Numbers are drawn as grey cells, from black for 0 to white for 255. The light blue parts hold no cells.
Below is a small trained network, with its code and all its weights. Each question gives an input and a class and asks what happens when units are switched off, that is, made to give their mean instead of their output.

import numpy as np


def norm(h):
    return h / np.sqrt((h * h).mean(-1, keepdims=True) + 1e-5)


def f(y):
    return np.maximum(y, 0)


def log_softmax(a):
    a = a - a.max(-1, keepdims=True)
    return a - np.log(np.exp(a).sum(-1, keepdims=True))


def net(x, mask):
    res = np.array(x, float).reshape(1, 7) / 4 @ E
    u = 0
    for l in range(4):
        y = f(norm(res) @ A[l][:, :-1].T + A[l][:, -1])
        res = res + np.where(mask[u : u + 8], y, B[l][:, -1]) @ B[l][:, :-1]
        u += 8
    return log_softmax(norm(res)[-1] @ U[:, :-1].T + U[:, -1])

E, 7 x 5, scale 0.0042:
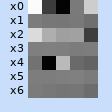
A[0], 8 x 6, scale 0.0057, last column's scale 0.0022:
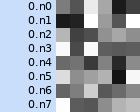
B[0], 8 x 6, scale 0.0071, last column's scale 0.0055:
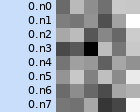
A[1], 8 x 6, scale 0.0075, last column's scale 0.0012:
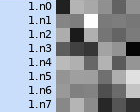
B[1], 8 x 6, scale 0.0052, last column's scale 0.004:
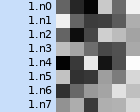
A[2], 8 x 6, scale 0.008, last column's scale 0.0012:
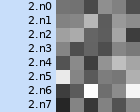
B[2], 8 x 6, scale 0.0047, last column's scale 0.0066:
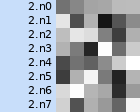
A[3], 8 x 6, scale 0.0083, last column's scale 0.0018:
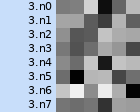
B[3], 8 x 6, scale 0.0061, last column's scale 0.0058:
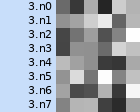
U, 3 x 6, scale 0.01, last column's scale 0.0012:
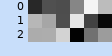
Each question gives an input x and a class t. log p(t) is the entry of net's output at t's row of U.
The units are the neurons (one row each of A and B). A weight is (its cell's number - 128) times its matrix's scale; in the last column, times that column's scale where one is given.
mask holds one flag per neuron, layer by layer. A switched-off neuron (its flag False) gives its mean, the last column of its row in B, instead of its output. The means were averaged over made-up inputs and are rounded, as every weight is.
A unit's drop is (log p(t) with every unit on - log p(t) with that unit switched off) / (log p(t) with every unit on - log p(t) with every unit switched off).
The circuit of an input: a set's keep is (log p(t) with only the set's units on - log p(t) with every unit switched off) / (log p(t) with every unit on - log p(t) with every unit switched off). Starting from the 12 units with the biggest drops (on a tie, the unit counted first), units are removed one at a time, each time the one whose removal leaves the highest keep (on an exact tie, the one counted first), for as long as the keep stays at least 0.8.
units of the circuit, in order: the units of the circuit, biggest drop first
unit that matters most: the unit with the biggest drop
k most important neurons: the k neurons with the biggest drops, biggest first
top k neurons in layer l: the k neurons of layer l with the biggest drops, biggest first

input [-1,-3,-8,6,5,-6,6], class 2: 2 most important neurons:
(0.n1 1.n0)
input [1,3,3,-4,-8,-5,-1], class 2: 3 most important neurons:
(1.n4 2.n3 1.n0)
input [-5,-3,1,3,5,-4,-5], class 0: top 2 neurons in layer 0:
(0.n3 0.n7)
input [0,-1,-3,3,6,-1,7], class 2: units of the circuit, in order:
(0.n1 3.n4)
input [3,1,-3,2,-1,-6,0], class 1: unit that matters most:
0.n2
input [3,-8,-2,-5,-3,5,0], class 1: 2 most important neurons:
(1.n0 2.n2)
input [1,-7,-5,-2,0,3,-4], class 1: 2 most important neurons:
(0.n7 1.n0)
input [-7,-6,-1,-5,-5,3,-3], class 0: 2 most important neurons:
(1.n0 0.n2)
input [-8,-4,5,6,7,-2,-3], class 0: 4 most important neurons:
(1.n0 0.n3 0.n0 1.n4)
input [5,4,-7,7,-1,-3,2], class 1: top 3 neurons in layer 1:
(1.n0 1.n4 1.n3)
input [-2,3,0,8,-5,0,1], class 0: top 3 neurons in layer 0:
(0.n2 0.n5 0.n3)
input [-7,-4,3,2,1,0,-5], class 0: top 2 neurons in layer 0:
(0.n7 0.n2)
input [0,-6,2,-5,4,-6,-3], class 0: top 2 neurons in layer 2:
(2.n4 2.n6)
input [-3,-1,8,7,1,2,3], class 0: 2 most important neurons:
(0.n3 0.n0)
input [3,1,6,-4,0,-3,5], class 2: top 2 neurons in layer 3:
(3.n0 3.n6)
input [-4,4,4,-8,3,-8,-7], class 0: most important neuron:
(0.n3)
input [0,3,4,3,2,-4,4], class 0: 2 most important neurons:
(0.n3 0.n0)
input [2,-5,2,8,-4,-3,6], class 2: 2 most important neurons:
(1.n0 1.n4)
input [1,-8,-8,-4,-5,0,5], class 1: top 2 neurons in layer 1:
(1.n4 1.n3)
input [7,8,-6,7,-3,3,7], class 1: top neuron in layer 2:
(2.n3)
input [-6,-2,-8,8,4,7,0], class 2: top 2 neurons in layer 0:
(0.n1 0.n3)
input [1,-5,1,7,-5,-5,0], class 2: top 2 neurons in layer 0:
(0.n0 0.n6)
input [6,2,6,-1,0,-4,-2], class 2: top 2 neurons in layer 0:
(0.n2 0.n5)
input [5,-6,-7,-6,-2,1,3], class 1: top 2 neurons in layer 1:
(1.n0 1.n4)
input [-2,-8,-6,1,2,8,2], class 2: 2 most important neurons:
(0.n1 0.n5)
